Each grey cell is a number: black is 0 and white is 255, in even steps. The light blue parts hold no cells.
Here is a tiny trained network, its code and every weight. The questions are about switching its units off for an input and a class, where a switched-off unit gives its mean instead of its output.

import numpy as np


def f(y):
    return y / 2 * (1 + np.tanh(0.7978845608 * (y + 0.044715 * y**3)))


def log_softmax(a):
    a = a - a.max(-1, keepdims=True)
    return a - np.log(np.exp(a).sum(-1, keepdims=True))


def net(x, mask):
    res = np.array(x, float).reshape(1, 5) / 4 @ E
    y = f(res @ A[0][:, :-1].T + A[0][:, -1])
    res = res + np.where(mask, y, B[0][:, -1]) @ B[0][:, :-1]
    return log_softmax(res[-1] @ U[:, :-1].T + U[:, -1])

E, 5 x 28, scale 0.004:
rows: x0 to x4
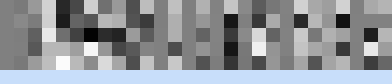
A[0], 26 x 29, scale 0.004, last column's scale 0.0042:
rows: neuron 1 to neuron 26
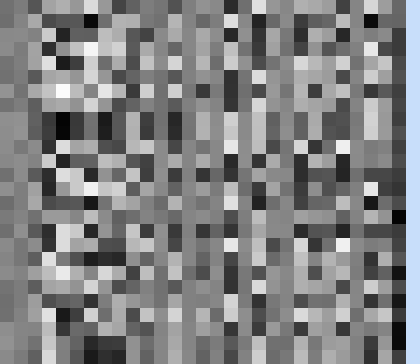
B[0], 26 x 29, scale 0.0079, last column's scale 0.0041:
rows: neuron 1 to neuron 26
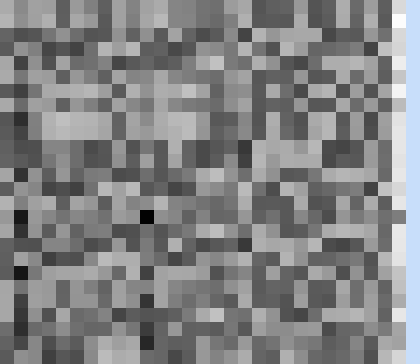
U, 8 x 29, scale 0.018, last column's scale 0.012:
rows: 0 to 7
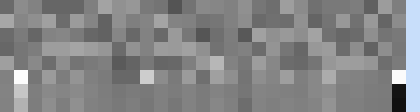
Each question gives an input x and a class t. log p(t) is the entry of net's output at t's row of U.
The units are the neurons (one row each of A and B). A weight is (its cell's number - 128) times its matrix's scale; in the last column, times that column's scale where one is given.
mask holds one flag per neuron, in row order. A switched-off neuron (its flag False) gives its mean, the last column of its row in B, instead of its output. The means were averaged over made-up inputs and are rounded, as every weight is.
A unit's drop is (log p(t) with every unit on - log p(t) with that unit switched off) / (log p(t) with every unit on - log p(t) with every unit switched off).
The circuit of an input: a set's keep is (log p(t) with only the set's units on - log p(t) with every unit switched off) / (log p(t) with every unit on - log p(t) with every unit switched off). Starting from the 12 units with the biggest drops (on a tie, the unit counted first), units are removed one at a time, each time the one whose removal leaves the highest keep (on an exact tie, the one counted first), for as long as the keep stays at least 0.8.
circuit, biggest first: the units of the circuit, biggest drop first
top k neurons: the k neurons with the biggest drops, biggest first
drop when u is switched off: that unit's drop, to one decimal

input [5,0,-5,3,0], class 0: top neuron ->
(neuron 4)
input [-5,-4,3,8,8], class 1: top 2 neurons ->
(neuron 1; neuron 6)
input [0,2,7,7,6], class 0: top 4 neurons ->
(neuron 19; neuron 26; neuron 25; neuron 2)
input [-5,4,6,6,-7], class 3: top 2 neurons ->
(neuron 10; neuron 9)
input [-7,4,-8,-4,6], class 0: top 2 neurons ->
(neuron 14; neuron 4)
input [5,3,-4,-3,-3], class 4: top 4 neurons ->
(neuron 5; neuron 23; neuron 19; neuron 26)
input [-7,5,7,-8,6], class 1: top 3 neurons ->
(neuron 2; neuron 15; neuron 22)
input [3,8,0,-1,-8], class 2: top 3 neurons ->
(neuron 12; neuron 3; neuron 24)
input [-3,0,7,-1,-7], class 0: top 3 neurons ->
(neuron 19; neuron 26; neuron 7)
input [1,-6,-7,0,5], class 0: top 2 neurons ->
(neuron 14; neuron 4)
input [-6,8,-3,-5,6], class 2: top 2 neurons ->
(neuron 12; neuron 3)
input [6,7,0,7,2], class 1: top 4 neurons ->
(neuron 1; neuron 6; neuron 8; neuron 21)
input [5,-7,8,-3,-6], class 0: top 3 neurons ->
(neuron 19; neuron 26; neuron 25)
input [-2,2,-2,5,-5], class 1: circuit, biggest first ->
(neuron 1)
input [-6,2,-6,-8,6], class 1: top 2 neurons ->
(neuron 2; neuron 15)
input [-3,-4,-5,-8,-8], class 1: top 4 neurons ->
(neuron 2; neuron 15; neuron 22; neuron 7)
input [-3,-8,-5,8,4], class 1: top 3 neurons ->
(neuron 1; neuron 6; neuron 8)
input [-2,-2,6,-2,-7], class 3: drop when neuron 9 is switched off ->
1.2
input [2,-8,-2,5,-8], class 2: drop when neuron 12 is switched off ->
-0.1
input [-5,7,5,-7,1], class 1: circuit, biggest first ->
(neuron 2)
